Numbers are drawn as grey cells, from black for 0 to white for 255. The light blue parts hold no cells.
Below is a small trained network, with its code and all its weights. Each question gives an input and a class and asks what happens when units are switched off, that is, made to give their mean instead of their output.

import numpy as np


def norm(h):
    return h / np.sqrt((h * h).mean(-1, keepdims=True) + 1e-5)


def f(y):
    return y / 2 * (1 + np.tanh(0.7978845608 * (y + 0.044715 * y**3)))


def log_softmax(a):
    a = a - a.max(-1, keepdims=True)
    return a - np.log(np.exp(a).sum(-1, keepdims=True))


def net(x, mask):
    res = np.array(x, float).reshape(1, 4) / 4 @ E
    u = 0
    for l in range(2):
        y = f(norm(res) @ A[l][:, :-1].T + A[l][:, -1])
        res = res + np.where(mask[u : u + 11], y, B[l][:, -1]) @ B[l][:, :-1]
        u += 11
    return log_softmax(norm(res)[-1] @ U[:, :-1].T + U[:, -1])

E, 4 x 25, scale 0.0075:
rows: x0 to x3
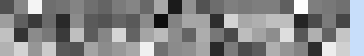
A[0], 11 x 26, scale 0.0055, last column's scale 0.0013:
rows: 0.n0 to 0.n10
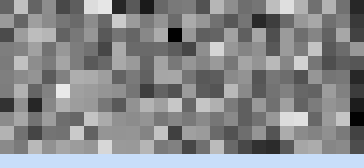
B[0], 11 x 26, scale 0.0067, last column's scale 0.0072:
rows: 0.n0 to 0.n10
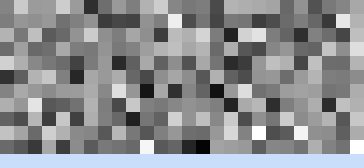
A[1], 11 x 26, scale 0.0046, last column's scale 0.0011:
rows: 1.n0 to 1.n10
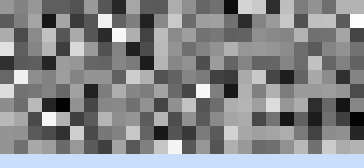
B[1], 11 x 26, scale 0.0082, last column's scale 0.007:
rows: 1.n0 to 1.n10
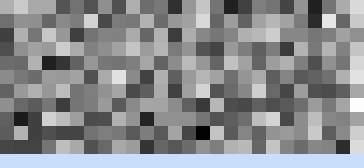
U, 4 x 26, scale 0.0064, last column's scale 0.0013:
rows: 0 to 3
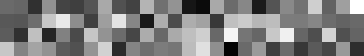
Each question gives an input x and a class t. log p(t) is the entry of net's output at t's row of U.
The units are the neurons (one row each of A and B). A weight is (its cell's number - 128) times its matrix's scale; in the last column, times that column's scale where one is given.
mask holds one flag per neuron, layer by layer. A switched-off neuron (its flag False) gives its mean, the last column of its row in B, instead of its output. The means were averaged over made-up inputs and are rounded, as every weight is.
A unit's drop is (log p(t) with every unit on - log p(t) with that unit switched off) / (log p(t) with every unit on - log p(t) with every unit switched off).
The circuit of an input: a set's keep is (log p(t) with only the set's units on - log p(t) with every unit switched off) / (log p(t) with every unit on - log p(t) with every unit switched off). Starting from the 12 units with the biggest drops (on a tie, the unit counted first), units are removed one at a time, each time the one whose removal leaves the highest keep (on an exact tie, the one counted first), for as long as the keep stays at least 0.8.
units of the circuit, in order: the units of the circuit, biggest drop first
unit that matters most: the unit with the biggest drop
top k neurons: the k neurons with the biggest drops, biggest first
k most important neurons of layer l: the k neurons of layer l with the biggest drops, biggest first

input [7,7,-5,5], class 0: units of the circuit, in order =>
[1.n7]
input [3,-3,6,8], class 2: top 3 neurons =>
[0.n8, 1.n5, 0.n6]
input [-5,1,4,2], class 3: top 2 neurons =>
[0.n7, 1.n0]
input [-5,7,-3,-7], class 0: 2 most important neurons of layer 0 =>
[0.n8, 0.n4]
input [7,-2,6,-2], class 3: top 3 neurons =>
[0.n2, 0.n4, 1.n0]
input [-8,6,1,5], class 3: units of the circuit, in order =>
[0.n7, 1.n0]
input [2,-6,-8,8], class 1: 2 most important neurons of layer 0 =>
[0.n0, 0.n6]
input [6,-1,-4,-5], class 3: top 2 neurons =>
[0.n2, 0.n8]
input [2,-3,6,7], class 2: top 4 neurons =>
[0.n8, 1.n5, 0.n6, 0.n0]
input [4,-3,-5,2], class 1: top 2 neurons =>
[1.n5, 0.n0]
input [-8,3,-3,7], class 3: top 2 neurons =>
[0.n7, 0.n3]
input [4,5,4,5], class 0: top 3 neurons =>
[1.n7, 0.n3, 1.n9]
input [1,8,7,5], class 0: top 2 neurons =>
[1.n9, 1.n7]
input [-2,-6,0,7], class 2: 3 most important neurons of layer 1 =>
[1.n7, 1.n9, 1.n10]
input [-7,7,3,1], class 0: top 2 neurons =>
[1.n9, 0.n2]
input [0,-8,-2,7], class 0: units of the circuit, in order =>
[0.n10]
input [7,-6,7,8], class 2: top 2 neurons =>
[0.n8, 1.n5]
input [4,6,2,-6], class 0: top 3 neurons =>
[1.n7, 0.n8, 1.n9]
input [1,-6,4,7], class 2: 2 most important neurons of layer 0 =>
[0.n8, 0.n7]
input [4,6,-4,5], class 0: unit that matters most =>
1.n7
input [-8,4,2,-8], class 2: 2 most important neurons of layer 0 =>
[0.n2, 0.n3]
